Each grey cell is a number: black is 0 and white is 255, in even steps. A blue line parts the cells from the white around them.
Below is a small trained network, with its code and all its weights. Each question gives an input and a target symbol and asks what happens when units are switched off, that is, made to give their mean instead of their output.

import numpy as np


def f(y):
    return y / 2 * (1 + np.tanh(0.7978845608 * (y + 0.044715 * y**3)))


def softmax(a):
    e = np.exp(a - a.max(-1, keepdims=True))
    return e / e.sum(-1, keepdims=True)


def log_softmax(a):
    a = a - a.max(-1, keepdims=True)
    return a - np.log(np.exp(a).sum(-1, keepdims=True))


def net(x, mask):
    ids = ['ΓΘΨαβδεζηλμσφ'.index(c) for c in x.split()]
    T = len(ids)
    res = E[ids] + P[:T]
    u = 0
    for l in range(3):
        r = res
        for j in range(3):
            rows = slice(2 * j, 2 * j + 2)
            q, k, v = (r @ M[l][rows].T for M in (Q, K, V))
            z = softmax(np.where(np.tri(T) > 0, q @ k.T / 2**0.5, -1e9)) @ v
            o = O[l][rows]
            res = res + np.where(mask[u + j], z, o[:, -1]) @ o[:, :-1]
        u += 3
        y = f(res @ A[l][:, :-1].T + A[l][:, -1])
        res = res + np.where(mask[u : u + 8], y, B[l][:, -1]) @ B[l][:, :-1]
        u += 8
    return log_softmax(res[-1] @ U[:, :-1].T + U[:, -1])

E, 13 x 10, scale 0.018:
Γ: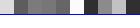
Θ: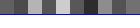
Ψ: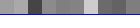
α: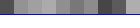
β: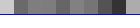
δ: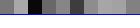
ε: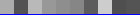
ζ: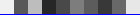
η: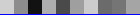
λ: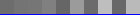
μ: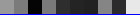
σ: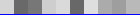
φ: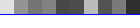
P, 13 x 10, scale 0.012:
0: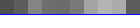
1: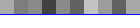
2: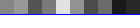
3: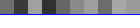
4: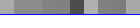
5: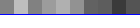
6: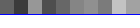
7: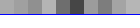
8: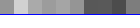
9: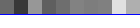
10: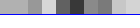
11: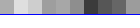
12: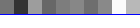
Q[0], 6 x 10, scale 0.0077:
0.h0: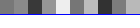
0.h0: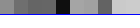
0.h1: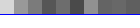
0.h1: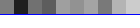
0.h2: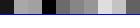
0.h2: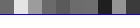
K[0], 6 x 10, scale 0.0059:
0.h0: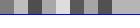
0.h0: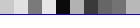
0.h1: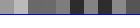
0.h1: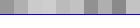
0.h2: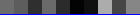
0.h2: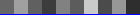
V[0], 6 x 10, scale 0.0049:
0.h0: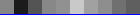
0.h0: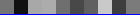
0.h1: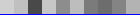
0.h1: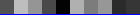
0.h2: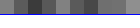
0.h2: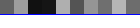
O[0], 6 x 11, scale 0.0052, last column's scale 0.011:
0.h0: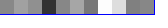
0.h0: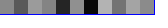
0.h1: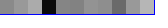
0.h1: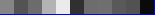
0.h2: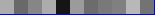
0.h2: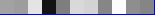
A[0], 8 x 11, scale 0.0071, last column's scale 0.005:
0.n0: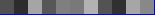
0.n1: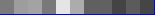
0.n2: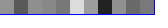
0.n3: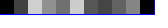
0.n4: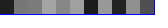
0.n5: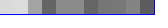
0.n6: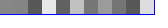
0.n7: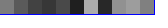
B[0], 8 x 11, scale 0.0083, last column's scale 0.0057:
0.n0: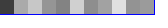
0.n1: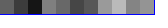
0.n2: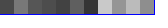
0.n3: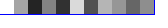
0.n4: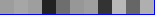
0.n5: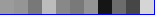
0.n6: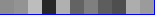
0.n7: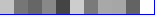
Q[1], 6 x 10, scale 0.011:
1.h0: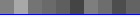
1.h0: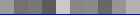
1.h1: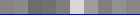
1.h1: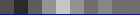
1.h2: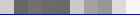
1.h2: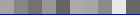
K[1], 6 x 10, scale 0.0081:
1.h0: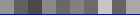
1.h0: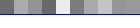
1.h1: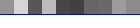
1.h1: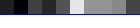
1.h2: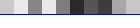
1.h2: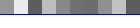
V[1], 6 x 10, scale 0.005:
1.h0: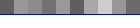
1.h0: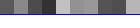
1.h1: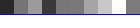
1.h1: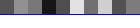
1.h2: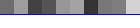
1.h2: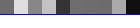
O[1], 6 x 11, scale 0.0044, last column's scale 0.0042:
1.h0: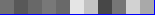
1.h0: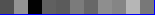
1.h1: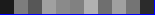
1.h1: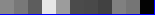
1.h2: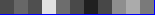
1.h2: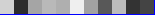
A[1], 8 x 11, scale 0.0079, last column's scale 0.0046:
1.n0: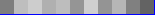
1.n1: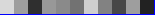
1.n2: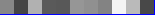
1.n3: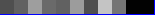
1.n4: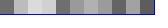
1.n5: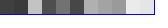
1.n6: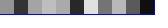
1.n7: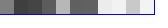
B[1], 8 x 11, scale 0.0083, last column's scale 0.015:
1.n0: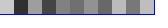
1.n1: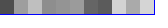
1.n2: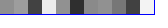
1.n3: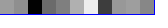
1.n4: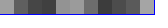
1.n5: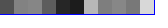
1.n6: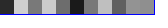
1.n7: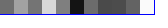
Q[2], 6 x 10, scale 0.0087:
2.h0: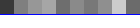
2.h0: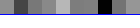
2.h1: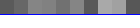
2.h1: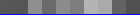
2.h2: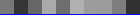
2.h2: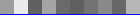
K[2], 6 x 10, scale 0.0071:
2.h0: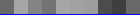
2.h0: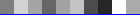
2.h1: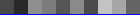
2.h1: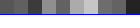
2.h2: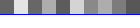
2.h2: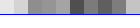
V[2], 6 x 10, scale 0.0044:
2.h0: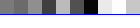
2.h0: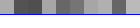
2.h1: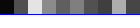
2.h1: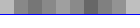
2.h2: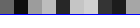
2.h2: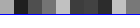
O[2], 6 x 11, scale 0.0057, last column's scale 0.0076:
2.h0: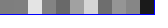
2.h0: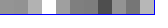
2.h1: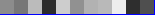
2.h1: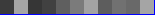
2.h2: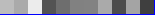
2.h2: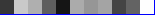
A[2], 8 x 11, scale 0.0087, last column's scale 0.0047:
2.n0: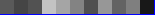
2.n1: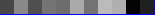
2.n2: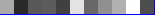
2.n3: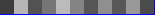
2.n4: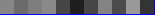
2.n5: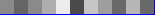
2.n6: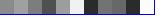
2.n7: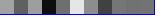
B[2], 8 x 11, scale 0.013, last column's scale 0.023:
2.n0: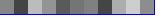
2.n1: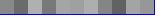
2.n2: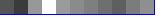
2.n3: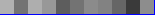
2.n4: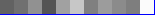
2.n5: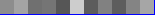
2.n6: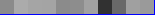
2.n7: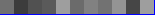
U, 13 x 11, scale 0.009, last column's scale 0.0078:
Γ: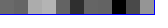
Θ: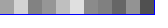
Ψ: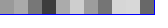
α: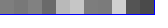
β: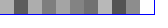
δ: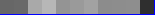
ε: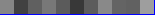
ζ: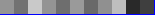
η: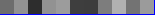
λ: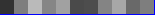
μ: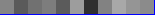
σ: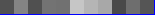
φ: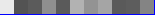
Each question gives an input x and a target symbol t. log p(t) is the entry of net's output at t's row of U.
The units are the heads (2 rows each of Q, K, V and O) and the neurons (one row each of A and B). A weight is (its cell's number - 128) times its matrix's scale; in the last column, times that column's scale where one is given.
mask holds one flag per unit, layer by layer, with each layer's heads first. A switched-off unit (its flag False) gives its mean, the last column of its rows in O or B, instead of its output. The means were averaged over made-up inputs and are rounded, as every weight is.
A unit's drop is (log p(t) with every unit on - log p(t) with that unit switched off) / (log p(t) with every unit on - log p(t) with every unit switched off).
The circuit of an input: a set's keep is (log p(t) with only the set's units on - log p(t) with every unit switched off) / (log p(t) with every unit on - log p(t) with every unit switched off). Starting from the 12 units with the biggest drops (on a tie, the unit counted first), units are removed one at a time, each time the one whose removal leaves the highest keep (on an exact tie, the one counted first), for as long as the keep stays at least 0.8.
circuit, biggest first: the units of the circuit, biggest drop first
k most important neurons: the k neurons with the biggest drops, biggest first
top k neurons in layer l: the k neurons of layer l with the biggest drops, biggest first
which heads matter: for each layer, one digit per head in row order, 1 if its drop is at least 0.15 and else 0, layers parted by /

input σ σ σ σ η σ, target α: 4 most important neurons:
[1.n2, 2.n7, 1.n7, 1.n1]
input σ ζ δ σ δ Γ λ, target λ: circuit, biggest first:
[2.n4, 1.n7, 0.n5, 2.n5]
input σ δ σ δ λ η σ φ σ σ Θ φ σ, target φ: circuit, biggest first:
[1.h2, 2.n5, 1.n2]
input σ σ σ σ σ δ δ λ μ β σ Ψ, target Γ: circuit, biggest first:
[0.h1, 0.n7]
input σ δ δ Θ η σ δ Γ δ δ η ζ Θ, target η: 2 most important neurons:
[1.n3, 0.n3]
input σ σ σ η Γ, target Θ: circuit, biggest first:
[1.n5, 2.n6]
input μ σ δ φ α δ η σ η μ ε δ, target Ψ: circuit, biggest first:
[1.n2]
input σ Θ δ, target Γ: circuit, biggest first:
[1.n0, 2.n3]
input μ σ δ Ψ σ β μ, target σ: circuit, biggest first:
[2.n4, 1.n1]
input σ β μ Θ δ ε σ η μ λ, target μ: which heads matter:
101 / 011 / 000
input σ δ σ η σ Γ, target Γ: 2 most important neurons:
[2.n4, 0.n6]
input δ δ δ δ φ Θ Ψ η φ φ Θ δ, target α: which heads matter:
001 / 001 / 000
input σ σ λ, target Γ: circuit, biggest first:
[2.n3, 1.n0]
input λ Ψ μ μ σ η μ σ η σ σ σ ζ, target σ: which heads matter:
000 / 000 / 000
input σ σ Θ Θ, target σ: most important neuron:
[0.n3]
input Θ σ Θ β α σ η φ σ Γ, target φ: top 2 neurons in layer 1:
[1.n3, 1.n1]
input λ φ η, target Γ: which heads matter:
010 / 000 / 010
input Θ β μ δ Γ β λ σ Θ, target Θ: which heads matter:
100 / 000 / 000
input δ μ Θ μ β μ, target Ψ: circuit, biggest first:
[0.n4, 1.n7]
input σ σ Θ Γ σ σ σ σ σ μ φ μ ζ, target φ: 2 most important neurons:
[1.n2, 0.n7]
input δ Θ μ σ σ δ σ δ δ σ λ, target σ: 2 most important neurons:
[2.n4, 1.n1]
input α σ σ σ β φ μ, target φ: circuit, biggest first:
[0.n7, 1.h2]
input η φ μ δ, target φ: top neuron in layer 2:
[2.n1]
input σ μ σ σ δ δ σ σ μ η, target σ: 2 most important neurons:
[2.n4, 0.n2]
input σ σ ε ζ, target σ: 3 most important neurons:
[2.n4, 0.n2, 1.n2]
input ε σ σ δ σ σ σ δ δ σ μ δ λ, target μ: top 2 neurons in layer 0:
[0.n3, 0.n7]
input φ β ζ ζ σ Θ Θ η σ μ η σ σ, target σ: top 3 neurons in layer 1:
[1.n7, 1.n5, 1.n2]
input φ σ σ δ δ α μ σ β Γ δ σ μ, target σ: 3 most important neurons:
[2.n4, 0.n5, 1.n0]
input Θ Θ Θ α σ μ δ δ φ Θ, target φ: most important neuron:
[1.n3]
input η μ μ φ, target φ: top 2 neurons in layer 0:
[0.n7, 0.n2]
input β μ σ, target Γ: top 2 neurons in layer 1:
[1.n5, 1.n0]
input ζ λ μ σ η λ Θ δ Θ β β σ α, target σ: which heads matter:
000 / 010 / 000
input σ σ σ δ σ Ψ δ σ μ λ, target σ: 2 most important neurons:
[2.n4, 1.n5]
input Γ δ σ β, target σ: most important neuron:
[2.n4]
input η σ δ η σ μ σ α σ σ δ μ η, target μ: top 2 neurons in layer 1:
[1.n7, 1.n5]
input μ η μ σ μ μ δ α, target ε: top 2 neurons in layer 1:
[1.n7, 1.n4]
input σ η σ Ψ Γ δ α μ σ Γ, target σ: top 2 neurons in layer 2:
[2.n4, 2.n1]
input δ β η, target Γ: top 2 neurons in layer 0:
[0.n6, 0.n2]
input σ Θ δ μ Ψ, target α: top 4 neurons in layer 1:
[1.n2, 1.n7, 1.n1, 1.n5]
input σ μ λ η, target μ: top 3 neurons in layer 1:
[1.n1, 1.n0, 1.n5]
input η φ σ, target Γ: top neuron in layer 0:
[0.n1]
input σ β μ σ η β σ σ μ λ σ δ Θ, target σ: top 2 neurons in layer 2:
[2.n4, 2.n1]
